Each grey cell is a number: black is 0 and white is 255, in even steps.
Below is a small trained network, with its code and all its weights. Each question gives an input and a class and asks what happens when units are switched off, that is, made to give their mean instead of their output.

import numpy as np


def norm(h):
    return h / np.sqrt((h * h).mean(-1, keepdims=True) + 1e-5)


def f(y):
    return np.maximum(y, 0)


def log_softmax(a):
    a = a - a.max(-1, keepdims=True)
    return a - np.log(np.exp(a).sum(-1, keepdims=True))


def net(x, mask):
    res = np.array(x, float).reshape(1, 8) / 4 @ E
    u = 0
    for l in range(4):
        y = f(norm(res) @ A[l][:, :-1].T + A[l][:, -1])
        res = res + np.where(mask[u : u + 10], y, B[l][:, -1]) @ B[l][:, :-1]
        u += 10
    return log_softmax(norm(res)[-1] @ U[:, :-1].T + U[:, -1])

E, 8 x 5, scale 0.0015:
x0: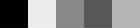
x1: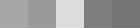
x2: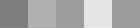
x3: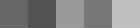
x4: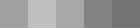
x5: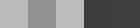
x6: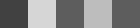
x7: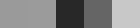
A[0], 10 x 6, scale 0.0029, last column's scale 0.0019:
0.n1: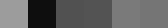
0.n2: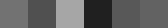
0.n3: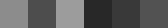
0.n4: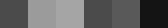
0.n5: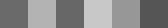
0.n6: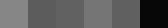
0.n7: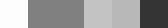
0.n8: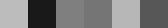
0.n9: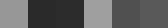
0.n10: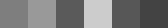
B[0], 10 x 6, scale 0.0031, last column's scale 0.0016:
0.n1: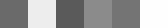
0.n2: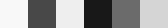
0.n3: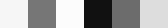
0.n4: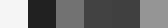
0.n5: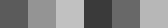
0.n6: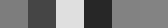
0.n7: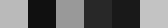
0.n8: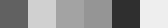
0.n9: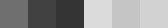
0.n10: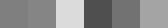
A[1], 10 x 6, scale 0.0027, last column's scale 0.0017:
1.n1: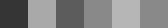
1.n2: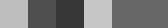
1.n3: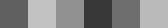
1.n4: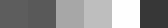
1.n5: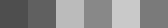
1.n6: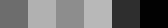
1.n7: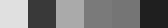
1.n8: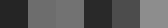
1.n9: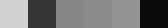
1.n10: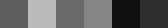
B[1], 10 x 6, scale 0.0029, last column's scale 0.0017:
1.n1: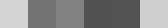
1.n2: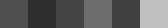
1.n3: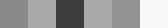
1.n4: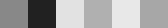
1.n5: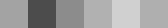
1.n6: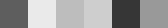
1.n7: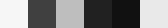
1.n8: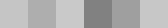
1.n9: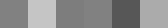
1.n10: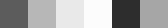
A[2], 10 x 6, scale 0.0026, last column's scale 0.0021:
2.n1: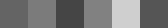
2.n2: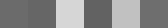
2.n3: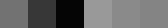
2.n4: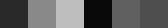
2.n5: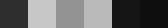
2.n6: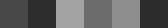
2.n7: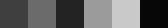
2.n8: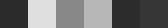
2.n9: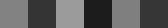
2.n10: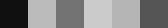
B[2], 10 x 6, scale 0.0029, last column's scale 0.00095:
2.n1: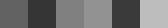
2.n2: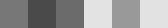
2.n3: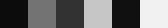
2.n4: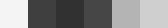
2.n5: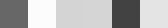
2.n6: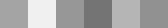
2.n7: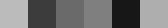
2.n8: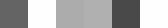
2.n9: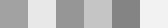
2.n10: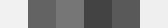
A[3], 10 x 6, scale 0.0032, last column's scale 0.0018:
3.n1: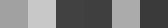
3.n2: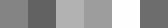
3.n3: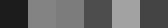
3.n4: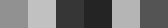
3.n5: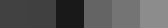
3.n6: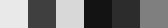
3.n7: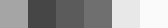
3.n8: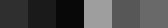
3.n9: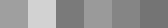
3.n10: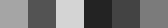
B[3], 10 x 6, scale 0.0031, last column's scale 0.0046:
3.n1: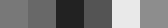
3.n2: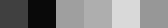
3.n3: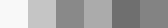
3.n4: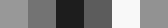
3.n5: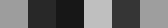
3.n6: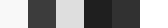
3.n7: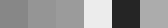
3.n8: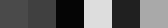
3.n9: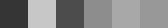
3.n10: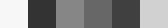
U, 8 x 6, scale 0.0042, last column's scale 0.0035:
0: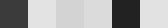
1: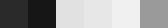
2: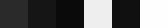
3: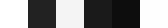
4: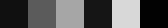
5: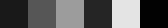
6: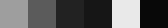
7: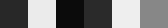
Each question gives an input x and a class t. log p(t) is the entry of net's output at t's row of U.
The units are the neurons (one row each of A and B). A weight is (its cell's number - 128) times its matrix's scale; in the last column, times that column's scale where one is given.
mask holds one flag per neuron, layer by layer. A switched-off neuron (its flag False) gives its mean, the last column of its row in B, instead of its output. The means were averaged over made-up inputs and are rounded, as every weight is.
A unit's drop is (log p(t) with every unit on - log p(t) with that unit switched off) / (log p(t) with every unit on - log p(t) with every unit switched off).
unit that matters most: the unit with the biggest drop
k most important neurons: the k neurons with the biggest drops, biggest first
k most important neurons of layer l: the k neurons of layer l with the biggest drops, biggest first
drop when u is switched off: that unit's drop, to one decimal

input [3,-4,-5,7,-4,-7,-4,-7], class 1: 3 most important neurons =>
1.n8; 1.n4; 2.n6
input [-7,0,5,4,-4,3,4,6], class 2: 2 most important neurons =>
0.n9; 0.n3
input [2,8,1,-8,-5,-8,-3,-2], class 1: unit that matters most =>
0.n8
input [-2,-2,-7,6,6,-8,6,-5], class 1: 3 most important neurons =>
1.n4; 0.n1; 1.n8
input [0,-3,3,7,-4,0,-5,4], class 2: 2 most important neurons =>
0.n3; 0.n2
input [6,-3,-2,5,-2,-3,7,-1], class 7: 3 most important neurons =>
0.n9; 1.n8; 0.n5
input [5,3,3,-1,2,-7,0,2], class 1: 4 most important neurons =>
1.n4; 0.n1; 0.n8; 3.n2
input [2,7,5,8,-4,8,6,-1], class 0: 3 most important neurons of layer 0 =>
0.n2; 0.n3; 0.n9
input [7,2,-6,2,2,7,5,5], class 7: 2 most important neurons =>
1.n3; 1.n7
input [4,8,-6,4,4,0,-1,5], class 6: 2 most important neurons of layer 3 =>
3.n4; 3.n1
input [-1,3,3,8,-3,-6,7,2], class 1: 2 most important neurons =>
1.n4; 0.n5
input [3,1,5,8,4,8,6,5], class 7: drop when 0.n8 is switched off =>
0.2
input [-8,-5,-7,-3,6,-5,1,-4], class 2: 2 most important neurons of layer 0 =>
0.n9; 0.n1
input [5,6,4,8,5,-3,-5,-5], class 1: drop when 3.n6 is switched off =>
0.1
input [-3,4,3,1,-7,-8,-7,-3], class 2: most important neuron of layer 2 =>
2.n3
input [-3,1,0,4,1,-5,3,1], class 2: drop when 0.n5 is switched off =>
-0.1
